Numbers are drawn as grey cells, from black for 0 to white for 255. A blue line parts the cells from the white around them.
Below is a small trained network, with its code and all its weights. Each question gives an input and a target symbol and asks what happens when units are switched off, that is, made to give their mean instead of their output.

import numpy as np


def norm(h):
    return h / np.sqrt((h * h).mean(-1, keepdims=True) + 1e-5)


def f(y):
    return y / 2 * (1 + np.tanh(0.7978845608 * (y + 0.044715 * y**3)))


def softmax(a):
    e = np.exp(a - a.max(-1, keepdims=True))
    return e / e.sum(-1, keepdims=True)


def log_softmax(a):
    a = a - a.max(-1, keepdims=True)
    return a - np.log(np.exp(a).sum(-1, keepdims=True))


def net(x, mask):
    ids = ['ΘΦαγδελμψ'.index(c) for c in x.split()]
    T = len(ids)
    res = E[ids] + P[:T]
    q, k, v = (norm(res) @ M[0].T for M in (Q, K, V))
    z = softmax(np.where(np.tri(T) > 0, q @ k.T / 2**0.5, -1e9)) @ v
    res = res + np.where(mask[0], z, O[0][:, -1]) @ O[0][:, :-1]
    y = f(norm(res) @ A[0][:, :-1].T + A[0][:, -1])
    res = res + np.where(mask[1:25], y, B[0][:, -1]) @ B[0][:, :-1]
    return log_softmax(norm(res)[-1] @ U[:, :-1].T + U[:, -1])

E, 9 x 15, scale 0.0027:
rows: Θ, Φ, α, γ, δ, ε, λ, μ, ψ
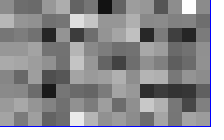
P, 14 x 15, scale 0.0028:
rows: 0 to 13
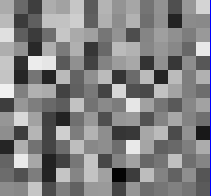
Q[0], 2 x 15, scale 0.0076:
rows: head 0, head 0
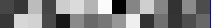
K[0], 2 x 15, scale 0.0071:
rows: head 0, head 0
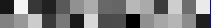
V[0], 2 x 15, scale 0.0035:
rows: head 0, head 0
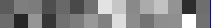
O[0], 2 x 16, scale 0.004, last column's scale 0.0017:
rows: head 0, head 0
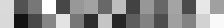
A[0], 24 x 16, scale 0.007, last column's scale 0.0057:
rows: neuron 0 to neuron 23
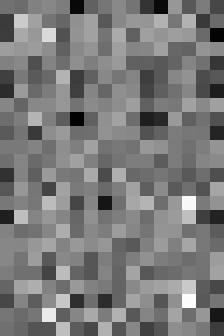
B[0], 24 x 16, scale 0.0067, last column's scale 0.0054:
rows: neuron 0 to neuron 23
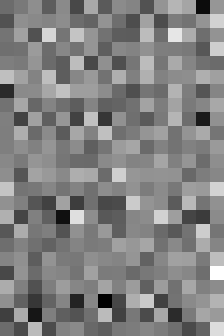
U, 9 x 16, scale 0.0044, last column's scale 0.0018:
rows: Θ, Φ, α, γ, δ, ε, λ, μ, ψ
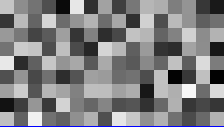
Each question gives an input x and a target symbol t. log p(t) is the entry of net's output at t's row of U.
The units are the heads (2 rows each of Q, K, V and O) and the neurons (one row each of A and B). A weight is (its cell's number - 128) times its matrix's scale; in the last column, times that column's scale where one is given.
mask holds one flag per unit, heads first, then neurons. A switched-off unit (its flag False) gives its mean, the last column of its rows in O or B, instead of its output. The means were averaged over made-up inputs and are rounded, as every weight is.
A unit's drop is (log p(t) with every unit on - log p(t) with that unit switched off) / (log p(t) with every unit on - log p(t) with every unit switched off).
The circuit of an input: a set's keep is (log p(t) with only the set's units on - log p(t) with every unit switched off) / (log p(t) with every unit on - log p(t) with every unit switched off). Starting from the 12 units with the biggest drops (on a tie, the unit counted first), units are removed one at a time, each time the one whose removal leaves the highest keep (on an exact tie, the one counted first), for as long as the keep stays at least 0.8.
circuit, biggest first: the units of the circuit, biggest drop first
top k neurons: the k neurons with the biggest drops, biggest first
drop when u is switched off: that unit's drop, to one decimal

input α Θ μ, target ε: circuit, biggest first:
[head 0; neuron 22]
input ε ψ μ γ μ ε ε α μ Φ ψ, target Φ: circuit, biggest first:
[head 0; neuron 2]
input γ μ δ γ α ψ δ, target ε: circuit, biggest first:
[neuron 22; head 0]
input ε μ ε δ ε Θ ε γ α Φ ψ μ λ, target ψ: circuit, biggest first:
[head 0; neuron 12]
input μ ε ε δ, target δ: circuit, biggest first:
[head 0; neuron 21]
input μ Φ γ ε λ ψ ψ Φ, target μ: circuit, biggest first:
[head 0; neuron 23; neuron 21]
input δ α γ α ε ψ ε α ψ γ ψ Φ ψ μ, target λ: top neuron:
[neuron 18]
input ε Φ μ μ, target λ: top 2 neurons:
[neuron 23; neuron 21]
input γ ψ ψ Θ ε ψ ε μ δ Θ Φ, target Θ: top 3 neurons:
[neuron 15; neuron 13; neuron 1]
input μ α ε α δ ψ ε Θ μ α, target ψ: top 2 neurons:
[neuron 12; neuron 13]
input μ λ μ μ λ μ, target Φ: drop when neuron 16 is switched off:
0.0
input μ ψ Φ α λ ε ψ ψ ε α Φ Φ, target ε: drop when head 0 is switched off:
1.2
